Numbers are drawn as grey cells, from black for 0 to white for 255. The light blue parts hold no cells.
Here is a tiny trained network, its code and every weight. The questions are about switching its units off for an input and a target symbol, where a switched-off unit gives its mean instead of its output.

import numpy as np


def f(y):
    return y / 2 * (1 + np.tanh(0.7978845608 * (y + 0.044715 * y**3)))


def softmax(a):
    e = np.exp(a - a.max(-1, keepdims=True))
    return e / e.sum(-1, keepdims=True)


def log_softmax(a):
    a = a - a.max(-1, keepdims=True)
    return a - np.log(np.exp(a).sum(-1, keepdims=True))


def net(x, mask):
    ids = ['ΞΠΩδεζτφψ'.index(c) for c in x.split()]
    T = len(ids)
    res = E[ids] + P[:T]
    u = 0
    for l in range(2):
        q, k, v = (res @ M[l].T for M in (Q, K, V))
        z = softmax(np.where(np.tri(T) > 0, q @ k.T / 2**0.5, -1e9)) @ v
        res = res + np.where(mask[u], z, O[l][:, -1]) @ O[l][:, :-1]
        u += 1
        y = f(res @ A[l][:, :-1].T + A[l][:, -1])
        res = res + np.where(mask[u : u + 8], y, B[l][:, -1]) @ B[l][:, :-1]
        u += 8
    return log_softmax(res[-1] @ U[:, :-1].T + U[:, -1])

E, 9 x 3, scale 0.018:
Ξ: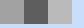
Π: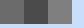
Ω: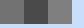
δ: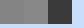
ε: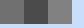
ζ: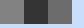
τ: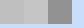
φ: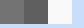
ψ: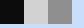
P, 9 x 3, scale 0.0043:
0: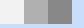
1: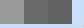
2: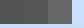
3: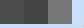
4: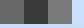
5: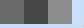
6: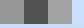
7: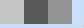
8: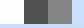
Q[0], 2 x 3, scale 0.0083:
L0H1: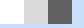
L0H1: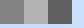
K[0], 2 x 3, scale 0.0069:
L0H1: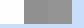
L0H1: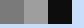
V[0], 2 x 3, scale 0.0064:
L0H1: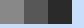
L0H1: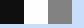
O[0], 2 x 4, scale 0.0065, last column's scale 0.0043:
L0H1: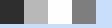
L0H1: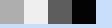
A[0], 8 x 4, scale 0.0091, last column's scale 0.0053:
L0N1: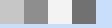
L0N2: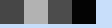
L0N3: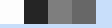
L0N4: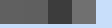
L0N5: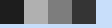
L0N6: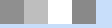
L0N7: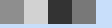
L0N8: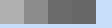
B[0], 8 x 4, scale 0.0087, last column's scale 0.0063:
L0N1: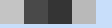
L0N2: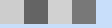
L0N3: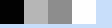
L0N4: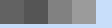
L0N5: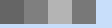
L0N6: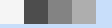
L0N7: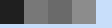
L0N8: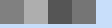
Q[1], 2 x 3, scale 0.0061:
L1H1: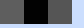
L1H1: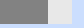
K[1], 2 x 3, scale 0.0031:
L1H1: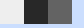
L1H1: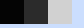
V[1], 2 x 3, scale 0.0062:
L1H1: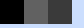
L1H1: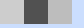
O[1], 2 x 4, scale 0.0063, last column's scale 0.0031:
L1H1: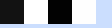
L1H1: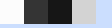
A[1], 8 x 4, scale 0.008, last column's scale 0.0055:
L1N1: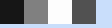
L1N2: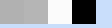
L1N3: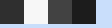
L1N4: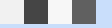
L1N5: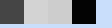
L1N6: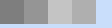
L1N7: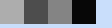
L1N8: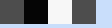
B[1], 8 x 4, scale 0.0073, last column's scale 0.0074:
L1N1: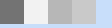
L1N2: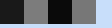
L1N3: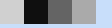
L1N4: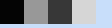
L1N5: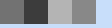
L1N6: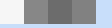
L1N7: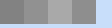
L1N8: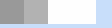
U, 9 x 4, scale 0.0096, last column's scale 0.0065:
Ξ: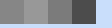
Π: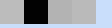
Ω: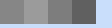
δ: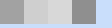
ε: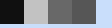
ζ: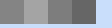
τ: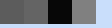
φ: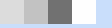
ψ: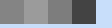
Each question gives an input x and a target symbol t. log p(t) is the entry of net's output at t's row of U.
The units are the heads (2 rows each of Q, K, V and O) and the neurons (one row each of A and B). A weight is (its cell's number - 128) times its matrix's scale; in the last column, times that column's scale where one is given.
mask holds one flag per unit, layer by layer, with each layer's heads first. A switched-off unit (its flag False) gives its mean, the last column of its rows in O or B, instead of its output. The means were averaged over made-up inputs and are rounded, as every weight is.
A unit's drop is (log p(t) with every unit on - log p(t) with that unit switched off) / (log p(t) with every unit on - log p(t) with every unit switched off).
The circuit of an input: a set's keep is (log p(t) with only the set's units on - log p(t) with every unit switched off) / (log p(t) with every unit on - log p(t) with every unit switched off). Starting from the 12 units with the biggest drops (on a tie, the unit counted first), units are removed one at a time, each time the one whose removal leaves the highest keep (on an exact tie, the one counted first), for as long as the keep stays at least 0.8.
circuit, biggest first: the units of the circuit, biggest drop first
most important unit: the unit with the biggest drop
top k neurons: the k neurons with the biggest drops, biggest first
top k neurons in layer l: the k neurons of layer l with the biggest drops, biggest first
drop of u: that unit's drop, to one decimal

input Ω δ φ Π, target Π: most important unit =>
L0N3
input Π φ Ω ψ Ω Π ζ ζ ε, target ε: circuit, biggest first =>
L0N6, L1H1
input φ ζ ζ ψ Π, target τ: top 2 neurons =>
L1N8, L1N1
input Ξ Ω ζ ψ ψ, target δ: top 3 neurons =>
L1N1, L0N2, L0N5
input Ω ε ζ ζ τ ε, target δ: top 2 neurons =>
L0N1, L1N4
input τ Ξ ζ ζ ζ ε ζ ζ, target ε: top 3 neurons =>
L0N3, L0N6, L1N1
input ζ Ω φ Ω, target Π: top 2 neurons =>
L0N3, L1N4
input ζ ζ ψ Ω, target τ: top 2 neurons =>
L1N8, L1N3
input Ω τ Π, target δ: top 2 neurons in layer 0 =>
L0N1, L0N6
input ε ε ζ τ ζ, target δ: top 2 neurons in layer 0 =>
L0N1, L0N3
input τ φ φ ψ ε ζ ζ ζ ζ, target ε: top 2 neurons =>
L0N3, L0N1
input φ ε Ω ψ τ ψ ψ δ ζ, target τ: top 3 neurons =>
L1N8, L1N3, L0N7
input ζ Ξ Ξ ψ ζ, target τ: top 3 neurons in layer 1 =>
L1N8, L1N1, L1N3
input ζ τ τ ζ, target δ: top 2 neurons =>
L1N8, L0N1
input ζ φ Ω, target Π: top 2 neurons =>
L1N4, L0N1
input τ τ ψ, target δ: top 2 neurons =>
L1N1, L0N2
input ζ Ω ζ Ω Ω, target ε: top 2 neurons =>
L0N6, L0N1
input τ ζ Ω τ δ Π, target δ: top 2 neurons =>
L0N1, L1N4
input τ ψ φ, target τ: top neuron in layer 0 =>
L0N6
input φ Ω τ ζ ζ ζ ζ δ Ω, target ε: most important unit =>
L0H1
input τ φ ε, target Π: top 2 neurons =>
L1N4, L1N1
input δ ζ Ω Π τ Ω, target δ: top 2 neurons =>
L0N1, L1N4
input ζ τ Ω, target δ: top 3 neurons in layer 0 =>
L0N1, L0N6, L0N3
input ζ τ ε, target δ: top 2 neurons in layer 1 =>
L1N4, L1N8
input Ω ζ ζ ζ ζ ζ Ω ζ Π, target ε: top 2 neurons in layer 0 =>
L0N6, L0N1
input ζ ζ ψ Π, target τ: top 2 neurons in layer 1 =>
L1N8, L1N3
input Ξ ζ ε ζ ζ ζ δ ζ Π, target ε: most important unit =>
L1H1
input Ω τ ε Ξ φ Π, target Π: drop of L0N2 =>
0.0
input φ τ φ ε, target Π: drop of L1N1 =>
0.2
